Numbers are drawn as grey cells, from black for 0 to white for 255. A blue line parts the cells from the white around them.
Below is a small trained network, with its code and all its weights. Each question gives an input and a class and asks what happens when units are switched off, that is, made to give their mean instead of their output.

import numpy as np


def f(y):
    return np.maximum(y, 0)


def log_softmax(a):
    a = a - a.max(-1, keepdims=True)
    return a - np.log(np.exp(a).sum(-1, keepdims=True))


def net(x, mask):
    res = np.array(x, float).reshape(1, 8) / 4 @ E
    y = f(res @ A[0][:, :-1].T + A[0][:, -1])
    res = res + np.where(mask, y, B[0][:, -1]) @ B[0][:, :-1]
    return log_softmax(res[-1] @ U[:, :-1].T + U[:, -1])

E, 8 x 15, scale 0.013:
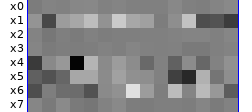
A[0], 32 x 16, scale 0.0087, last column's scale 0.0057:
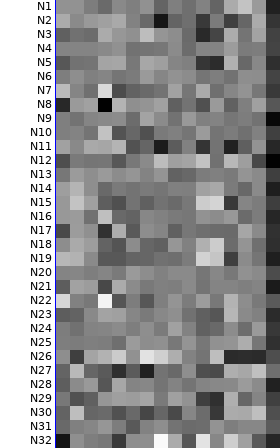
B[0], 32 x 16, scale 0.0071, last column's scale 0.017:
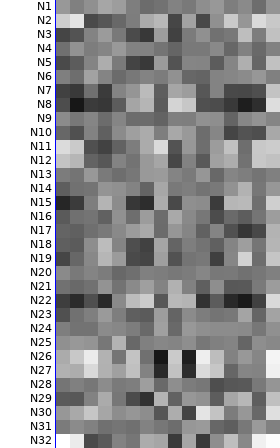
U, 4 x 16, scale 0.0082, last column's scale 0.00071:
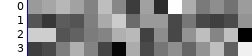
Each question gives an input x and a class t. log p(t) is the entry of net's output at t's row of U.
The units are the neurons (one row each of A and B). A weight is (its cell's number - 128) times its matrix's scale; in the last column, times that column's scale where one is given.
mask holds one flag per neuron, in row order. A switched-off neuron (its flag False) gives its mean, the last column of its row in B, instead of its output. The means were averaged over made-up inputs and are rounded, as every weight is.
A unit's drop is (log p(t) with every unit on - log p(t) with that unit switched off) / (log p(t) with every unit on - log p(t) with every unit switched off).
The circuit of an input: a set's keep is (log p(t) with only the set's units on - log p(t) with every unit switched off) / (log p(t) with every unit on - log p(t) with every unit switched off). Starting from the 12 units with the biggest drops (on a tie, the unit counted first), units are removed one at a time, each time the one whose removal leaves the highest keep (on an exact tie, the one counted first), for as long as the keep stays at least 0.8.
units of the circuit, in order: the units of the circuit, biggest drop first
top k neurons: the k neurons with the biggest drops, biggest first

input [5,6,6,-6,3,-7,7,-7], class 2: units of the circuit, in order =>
[N32]
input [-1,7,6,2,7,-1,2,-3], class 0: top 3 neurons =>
[N26 N22 N7]
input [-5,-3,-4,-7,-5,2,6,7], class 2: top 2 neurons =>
[N32 N8]
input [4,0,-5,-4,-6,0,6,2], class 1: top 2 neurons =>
[N22 N7]
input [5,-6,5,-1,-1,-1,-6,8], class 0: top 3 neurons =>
[N27 N30 N32]
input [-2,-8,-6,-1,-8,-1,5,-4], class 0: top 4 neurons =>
[N27 N30 N8 N17]
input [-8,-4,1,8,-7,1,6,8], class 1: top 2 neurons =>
[N22 N7]
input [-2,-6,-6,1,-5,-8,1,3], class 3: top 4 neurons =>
[N15 N19 N26 N18]
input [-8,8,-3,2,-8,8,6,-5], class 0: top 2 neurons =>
[N26 N8]
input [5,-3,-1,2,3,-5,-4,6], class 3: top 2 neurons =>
[N32 N15]
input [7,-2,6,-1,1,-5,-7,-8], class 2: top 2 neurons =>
[N11 N2]
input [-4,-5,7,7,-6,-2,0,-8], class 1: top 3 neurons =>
[N22 N26 N7]
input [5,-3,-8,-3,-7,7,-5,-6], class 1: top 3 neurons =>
[N22 N7 N15]
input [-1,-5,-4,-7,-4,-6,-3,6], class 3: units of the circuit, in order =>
[N15]
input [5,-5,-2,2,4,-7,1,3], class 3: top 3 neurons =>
[N15 N26 N19]
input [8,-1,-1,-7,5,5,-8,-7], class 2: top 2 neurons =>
[N2 N11]
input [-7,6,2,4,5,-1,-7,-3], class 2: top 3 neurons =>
[N11 N2 N27]
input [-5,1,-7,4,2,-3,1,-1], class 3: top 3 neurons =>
[N22 N27 N7]
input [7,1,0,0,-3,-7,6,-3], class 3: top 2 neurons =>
[N15 N19]
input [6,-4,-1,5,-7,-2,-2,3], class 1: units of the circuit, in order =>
[N22]
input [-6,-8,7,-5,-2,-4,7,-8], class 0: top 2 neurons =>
[N27 N30]
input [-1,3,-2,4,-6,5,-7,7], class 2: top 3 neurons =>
[N2 N11 N8]
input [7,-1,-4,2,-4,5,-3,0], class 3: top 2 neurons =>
[N8 N29]
